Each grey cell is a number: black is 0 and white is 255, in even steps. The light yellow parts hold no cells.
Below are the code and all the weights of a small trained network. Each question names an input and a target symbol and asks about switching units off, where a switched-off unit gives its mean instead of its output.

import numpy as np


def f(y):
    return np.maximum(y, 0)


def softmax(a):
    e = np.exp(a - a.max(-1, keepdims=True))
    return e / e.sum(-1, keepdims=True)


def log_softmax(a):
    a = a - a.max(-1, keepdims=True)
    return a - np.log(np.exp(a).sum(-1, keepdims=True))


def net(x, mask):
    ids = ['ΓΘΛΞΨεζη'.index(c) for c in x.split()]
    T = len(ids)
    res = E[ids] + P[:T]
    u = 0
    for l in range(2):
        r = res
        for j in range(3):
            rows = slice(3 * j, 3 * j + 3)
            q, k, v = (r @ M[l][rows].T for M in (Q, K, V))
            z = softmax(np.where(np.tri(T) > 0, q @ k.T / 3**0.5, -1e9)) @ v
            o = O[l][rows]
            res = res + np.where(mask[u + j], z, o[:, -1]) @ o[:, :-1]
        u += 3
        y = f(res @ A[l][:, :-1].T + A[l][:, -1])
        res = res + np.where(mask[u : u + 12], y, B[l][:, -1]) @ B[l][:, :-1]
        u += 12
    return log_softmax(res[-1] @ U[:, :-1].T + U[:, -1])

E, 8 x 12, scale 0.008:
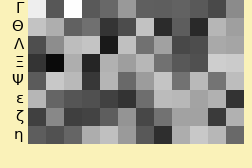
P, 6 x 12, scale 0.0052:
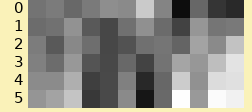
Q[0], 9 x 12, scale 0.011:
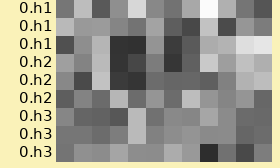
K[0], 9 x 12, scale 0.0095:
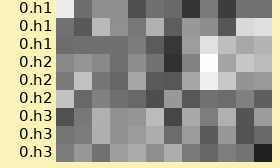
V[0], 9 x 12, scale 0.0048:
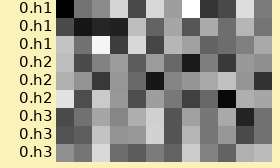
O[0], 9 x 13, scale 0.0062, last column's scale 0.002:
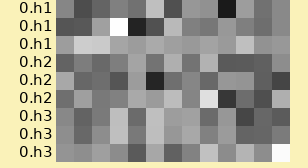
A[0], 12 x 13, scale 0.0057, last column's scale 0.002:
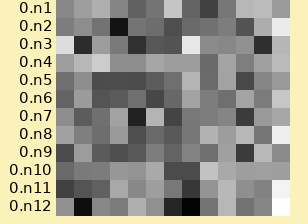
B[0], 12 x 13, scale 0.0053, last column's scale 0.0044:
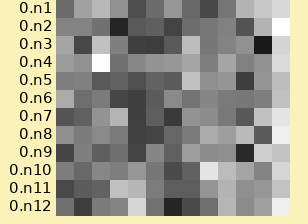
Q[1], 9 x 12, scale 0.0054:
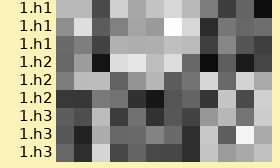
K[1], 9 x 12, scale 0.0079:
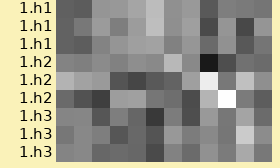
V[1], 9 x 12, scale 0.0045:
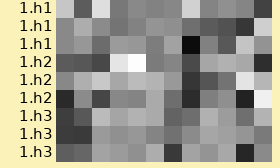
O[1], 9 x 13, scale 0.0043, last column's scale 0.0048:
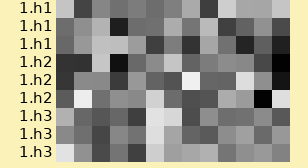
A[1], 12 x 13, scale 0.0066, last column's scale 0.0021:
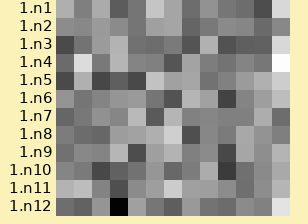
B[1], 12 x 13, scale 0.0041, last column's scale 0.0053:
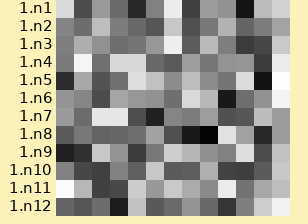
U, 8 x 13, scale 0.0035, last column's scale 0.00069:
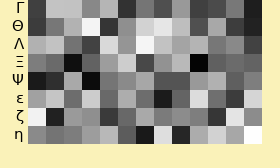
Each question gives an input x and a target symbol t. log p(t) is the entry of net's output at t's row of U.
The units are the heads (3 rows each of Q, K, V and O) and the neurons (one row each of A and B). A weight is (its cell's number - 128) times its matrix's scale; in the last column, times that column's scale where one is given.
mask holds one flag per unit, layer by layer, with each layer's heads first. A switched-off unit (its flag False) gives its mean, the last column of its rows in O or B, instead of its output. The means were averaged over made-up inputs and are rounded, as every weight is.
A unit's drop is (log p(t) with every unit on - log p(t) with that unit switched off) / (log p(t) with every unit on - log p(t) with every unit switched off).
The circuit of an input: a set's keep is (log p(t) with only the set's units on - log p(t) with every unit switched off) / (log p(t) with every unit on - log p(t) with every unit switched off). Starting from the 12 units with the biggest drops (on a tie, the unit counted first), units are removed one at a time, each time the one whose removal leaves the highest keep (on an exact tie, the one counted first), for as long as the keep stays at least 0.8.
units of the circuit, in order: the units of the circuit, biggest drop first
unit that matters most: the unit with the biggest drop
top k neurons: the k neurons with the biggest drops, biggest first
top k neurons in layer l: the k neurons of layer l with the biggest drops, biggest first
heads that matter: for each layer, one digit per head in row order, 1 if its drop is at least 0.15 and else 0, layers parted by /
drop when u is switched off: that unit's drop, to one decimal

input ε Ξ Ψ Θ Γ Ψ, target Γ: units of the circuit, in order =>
(1.h1 0.h3 1.h3)
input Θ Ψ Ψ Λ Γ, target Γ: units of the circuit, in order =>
(1.h1 0.h3 1.h3 0.n1)
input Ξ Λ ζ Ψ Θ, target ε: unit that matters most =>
1.h2
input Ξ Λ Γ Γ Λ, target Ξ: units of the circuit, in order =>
(0.h1 0.h2)
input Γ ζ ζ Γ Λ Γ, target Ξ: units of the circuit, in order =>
(0.h1 0.h2 1.n10)
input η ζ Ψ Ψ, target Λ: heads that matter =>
000 / 101
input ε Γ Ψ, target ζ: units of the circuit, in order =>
(1.h2 0.h2 0.n1 0.n3)
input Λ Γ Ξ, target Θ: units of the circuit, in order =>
(0.h1 0.h2 1.n9)
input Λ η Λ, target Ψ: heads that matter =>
000 / 010
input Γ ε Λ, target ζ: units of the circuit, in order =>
(1.h2 0.n3)
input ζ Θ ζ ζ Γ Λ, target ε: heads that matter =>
100 / 010
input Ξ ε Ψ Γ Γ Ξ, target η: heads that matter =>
000 / 111
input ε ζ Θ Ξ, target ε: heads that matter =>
110 / 010
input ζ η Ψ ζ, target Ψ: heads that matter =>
100 / 010
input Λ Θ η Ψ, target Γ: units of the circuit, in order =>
(0.h3 1.h1 1.h3)
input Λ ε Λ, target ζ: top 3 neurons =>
(0.n3 1.n5 1.n4)
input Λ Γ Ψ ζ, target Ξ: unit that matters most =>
1.h3
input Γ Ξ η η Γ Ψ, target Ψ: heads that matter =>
010 / 010
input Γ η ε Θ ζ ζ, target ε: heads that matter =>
100 / 010
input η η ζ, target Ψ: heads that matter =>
000 / 010
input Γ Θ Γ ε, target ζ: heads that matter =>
000 / 010
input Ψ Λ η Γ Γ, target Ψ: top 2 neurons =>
(0.n12 0.n11)
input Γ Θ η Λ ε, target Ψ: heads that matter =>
110 / 010
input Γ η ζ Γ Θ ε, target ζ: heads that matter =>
001 / 010
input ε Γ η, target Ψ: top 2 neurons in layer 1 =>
(1.n4 1.n6)
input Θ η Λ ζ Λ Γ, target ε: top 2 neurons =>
(0.n9 0.n5)
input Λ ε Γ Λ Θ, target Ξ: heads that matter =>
100 / 010
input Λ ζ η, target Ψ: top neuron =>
(0.n12)
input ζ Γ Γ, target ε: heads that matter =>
110 / 010
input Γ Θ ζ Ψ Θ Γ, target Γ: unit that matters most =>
1.h1
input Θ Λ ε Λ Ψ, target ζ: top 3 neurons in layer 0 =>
(0.n3 0.n8 0.n1)
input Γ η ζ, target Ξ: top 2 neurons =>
(1.n10 0.n9)
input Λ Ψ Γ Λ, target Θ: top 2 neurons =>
(1.n9 0.n12)
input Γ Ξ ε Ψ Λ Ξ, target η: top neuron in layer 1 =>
(1.n1)
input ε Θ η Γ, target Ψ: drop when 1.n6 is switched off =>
0.1
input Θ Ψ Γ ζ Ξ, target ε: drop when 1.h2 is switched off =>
1.4
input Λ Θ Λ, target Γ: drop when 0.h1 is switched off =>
-0.3
